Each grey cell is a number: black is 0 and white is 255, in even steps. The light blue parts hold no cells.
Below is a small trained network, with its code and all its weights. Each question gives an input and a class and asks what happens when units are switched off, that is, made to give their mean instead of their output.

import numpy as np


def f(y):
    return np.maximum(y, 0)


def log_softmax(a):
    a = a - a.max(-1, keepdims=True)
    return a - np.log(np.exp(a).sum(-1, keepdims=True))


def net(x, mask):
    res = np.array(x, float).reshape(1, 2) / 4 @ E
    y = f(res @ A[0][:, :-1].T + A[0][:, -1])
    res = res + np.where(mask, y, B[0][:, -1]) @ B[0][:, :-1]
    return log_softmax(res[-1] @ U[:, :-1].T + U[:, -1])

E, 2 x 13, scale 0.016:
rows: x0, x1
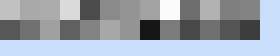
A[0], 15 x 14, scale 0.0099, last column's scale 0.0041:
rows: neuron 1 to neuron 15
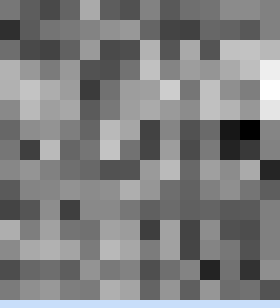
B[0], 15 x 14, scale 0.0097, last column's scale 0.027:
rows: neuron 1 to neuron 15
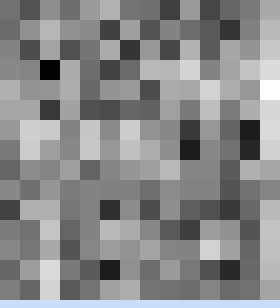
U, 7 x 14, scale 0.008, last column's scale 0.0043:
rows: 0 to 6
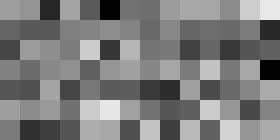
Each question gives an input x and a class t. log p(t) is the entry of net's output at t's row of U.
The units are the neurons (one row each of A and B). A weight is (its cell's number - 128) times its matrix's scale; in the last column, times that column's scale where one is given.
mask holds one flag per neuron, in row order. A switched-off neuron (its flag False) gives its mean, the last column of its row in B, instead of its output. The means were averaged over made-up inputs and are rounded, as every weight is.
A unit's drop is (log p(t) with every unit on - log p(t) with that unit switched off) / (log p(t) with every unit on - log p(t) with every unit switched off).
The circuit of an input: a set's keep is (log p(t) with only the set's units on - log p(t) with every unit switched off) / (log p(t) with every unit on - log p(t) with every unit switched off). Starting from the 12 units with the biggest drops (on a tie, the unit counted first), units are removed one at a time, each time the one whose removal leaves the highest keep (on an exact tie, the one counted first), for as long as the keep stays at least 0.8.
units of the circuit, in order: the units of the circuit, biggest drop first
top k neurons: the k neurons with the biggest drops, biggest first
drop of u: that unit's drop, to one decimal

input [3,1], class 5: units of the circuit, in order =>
[neuron 14]
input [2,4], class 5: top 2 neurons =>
[neuron 12; neuron 4]
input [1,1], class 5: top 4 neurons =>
[neuron 4; neuron 14; neuron 11; neuron 2]
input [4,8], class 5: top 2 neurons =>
[neuron 12; neuron 13]
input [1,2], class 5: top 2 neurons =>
[neuron 14; neuron 11]
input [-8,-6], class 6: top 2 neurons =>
[neuron 3; neuron 7]
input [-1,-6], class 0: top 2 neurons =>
[neuron 4; neuron 12]
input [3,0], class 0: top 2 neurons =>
[neuron 7; neuron 8]
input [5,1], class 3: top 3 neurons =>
[neuron 7; neuron 8; neuron 6]
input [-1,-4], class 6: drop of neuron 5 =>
0.2
